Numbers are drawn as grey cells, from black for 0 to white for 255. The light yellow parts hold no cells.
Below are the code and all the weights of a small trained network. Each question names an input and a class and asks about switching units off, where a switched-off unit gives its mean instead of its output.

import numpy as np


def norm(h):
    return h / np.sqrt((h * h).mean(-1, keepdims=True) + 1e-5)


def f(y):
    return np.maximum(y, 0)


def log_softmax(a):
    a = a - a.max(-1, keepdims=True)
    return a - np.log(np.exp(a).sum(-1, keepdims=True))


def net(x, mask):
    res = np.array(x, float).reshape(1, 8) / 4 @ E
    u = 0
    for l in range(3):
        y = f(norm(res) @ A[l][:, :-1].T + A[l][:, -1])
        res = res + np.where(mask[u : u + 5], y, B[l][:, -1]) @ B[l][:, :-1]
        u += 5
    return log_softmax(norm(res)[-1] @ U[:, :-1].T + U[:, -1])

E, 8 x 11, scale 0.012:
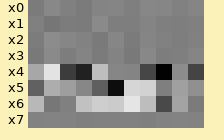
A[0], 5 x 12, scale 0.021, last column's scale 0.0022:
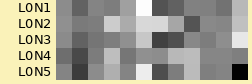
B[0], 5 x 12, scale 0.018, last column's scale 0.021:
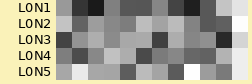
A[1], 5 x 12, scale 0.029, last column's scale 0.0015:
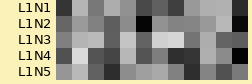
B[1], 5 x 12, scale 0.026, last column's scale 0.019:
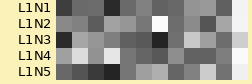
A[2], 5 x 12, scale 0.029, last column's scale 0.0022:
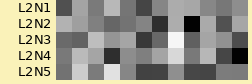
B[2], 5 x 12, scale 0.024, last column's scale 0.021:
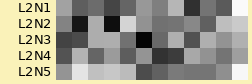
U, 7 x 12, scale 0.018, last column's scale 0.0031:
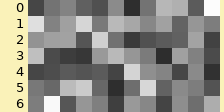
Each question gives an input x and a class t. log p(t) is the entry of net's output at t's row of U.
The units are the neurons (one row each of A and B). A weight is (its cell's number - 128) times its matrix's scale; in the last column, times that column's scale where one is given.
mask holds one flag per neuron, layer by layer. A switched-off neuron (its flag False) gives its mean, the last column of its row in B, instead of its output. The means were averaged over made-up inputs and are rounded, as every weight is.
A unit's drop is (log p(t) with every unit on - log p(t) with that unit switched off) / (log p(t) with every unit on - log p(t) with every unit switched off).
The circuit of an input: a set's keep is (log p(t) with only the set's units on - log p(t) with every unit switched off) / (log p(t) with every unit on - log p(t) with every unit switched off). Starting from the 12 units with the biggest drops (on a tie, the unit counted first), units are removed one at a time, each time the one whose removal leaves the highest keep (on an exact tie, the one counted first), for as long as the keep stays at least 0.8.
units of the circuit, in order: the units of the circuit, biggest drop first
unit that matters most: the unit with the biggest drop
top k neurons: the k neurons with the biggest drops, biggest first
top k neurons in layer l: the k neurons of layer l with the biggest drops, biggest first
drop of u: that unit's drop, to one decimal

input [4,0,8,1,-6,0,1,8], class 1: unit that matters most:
L0N5
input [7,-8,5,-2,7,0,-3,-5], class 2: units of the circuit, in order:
L2N2, L1N2
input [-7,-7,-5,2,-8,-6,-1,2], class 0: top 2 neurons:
L0N2, L1N1
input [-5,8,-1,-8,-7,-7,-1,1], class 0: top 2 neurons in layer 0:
L0N2, L0N5
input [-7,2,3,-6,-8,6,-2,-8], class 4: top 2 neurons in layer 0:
L0N2, L0N3
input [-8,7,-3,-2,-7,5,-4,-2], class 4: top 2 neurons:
L0N2, L1N4
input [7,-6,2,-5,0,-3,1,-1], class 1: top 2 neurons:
L0N5, L0N1
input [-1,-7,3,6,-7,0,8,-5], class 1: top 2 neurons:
L0N5, L0N3
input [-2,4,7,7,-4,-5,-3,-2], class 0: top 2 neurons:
L0N2, L1N4
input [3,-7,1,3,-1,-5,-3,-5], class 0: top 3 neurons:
L0N5, L0N2, L1N4
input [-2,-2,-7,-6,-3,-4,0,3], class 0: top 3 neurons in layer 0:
L0N5, L0N2, L0N3
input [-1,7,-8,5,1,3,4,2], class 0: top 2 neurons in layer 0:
L0N1, L0N4
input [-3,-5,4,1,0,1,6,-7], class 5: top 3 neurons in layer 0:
L0N5, L0N1, L0N3
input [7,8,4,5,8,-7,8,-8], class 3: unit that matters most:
L0N1
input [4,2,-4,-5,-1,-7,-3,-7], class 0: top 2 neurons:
L0N5, L0N2
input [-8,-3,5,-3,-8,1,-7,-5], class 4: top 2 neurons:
L0N2, L0N3
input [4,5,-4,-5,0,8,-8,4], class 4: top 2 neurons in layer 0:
L0N2, L0N1
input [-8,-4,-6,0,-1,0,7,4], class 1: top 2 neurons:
L0N3, L1N4
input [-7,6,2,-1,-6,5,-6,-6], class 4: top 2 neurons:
L0N2, L1N4
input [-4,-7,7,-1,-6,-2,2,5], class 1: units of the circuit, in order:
L0N5
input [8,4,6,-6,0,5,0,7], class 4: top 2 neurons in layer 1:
L1N2, L1N4
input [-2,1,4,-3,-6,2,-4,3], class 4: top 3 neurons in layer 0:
L0N2, L0N3, L0N4
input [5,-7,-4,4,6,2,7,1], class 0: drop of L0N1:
0.1
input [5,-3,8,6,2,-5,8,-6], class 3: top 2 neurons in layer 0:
L0N1, L0N4
